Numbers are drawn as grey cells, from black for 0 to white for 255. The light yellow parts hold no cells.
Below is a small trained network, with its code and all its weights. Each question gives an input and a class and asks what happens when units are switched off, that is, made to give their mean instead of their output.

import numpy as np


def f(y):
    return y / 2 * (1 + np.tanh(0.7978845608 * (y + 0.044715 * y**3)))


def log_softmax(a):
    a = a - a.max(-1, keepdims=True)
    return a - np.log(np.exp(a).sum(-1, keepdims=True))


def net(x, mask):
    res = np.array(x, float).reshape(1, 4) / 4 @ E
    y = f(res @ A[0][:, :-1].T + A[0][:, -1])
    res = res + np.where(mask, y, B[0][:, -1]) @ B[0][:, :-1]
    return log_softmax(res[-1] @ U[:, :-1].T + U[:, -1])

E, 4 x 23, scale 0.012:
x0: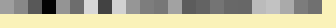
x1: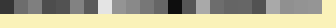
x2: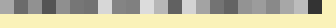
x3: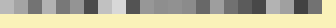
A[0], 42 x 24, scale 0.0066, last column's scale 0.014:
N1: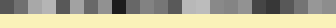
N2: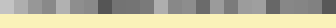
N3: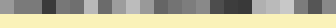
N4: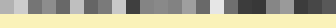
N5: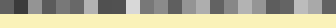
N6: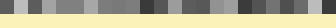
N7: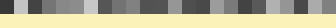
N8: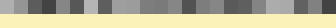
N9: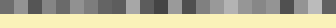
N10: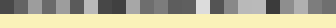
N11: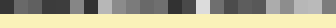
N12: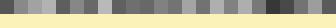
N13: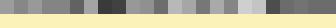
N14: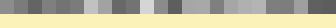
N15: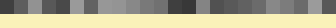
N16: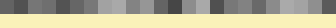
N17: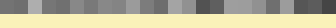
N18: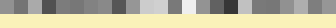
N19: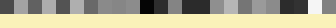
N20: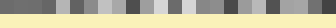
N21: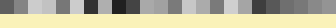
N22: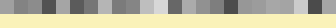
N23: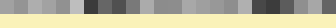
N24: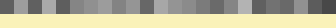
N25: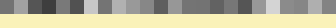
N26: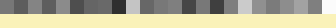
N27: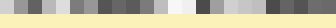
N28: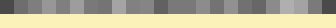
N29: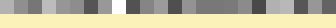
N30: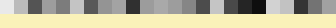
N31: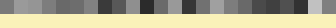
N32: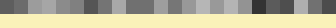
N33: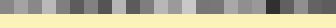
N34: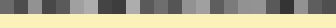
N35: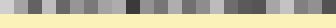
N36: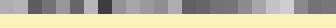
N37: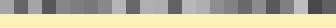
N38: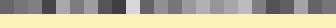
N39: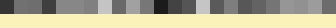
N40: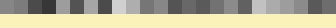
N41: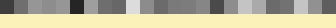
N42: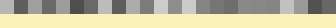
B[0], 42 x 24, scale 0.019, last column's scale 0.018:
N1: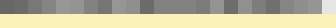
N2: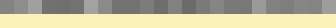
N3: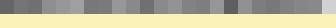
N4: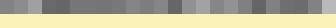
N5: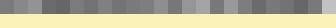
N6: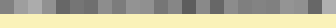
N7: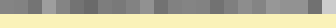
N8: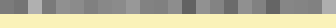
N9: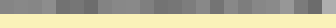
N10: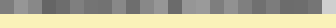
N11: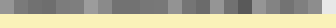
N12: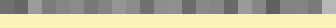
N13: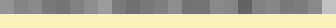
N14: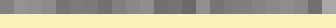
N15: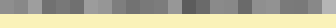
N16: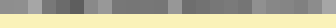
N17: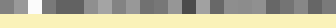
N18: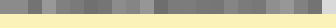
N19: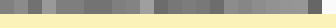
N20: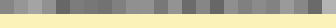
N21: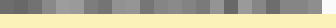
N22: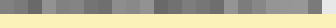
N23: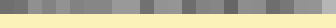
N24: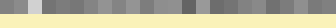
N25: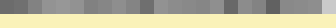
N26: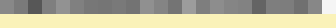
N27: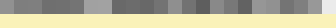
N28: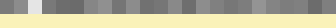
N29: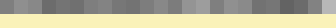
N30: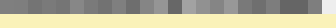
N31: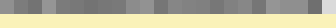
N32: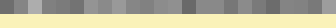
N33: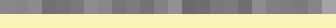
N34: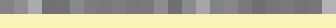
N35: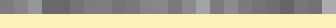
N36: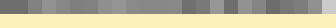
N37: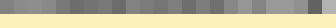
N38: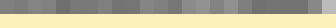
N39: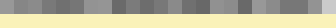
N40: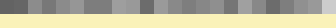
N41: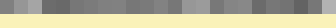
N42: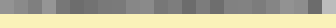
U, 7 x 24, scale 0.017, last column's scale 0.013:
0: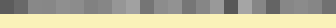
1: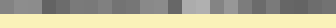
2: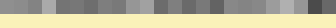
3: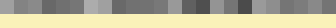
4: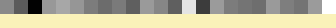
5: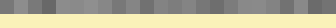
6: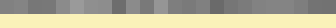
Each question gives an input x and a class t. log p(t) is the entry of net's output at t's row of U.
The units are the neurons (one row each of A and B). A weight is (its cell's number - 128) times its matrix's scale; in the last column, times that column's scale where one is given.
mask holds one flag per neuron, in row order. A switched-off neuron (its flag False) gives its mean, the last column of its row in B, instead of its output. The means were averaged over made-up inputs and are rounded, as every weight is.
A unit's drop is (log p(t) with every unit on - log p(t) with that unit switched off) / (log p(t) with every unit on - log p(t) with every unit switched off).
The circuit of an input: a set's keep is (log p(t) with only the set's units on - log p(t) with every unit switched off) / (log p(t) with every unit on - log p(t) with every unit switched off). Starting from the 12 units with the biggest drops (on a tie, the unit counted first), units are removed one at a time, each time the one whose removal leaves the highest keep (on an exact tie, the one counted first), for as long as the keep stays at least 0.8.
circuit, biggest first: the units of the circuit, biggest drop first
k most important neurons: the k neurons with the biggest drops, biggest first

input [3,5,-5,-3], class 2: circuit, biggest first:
(N19)
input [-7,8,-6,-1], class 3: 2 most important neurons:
(N11 N39)
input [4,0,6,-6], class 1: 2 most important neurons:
(N10 N5)
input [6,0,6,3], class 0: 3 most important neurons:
(N3 N40 N19)
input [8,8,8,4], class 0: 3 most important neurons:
(N3 N40 N25)
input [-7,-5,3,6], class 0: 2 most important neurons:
(N21 N23)
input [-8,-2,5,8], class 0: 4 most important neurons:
(N21 N23 N1 N12)
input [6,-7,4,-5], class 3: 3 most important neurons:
(N27 N13 N21)
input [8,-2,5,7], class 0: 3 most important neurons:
(N3 N40 N36)
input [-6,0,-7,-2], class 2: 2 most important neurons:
(N19 N31)
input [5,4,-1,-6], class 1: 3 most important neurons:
(N10 N5 N21)
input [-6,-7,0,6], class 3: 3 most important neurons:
(N27 N33 N40)
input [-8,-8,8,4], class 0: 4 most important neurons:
(N21 N23 N1 N19)
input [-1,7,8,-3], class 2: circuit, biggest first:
(N22)
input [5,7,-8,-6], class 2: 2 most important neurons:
(N19 N7)
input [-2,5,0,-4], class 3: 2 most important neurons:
(N11 N39)
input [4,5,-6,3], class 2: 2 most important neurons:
(N19 N7)
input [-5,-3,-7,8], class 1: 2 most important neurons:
(N30 N4)
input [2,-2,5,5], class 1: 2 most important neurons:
(N30 N19)
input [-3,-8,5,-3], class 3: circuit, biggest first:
(N27)
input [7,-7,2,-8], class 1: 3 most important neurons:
(N10 N5 N41)
